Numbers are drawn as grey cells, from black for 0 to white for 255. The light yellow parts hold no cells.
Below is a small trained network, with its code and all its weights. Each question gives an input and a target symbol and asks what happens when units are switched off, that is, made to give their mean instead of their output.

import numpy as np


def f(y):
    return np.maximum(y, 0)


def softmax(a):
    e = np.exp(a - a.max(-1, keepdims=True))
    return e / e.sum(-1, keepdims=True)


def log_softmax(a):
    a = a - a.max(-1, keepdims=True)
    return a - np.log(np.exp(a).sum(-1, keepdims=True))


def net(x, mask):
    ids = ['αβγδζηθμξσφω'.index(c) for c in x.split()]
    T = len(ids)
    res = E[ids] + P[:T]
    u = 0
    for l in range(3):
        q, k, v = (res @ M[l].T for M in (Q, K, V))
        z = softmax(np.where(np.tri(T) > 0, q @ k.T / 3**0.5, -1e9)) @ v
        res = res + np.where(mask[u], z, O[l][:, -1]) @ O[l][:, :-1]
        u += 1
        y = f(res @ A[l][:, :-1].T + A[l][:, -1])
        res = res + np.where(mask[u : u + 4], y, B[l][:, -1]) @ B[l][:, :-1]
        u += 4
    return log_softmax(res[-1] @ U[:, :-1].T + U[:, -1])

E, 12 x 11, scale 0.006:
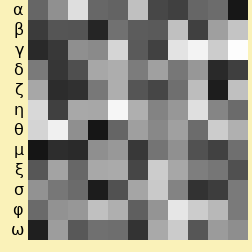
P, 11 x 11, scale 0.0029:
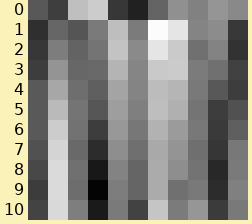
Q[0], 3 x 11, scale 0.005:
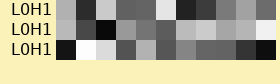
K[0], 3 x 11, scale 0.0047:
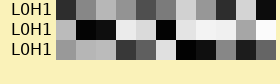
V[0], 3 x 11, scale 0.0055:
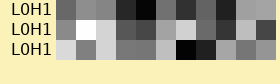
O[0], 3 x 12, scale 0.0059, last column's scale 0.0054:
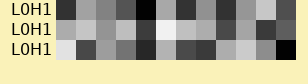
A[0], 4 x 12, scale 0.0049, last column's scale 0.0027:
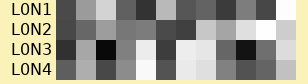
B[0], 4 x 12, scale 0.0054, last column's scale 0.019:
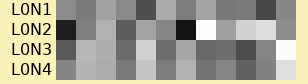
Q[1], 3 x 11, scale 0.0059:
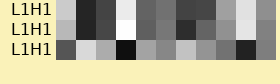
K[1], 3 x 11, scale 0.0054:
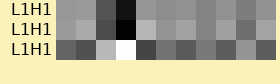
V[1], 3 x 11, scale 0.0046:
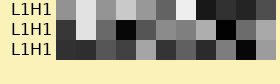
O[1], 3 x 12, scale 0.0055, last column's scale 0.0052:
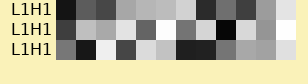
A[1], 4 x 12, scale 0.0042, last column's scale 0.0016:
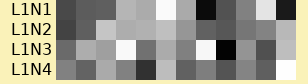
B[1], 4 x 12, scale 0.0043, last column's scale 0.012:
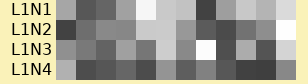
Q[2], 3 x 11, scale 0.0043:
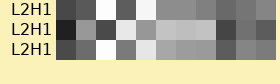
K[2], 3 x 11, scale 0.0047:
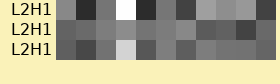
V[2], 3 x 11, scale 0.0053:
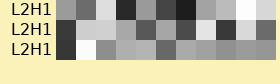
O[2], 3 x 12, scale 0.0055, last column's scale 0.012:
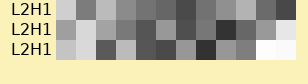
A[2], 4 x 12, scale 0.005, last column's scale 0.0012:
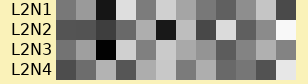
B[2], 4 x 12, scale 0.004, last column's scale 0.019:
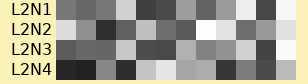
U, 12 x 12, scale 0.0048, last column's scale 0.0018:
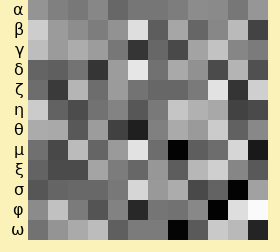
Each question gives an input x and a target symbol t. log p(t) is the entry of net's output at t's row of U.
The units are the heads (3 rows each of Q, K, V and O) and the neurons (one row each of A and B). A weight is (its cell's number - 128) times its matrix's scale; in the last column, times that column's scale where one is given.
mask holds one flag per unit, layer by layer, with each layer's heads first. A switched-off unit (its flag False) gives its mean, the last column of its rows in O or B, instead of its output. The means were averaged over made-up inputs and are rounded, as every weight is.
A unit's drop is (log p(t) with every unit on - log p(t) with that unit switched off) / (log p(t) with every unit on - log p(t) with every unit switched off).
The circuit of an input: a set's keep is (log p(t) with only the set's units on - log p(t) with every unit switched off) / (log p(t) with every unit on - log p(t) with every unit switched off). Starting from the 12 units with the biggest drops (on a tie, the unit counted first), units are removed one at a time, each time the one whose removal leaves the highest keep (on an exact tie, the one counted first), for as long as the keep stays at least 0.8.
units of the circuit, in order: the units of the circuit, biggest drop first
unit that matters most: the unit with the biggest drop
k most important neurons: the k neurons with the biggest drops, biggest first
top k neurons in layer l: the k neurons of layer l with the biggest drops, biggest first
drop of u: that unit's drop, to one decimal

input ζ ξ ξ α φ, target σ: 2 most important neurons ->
L0N4, L0N3
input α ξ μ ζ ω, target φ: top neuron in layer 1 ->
L1N2
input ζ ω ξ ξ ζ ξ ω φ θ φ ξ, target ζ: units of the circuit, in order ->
L2H1, L0H1, L1H1, L0N4
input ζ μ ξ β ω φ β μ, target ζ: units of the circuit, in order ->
L2H1, L0H1, L1H1, L0N3
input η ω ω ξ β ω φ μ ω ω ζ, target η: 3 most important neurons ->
L0N3, L2N2, L0N4
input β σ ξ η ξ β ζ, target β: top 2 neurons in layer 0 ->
L0N2, L0N4
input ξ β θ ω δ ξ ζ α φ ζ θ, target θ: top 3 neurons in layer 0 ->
L0N3, L0N1, L0N4
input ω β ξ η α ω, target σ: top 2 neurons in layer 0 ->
L0N4, L0N3
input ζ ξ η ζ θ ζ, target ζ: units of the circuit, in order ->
L2H1, L0H1, L1H1, L0N4
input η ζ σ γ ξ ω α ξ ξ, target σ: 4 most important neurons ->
L0N1, L0N4, L0N3, L1N4
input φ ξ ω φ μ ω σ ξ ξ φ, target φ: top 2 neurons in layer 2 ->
L2N1, L2N3
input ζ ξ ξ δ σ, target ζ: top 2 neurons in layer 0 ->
L0N3, L0N4
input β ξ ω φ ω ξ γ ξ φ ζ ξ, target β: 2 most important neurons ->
L0N2, L0N4
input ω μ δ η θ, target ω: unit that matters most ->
L2H1
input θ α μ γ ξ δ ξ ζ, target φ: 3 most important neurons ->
L0N3, L1N3, L1N1
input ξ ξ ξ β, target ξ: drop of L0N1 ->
0.0
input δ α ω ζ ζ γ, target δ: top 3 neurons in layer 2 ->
L2N1, L2N3, L2N4
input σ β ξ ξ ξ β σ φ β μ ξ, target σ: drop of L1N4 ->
0.1
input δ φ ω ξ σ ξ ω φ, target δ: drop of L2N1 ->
0.2
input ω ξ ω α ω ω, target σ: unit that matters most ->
L0H1
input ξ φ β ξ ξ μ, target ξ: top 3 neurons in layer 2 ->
L2N1, L2N3, L2N2
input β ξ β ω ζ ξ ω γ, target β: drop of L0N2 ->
0.3
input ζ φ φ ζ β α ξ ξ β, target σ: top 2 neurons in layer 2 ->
L2N2, L2N4
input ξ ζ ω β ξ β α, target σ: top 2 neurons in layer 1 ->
L1N4, L1N1
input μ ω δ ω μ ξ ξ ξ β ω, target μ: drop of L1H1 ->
0.9
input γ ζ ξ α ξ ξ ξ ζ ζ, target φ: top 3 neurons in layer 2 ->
L2N1, L2N3, L2N4
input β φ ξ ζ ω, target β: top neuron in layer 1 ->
L1N3
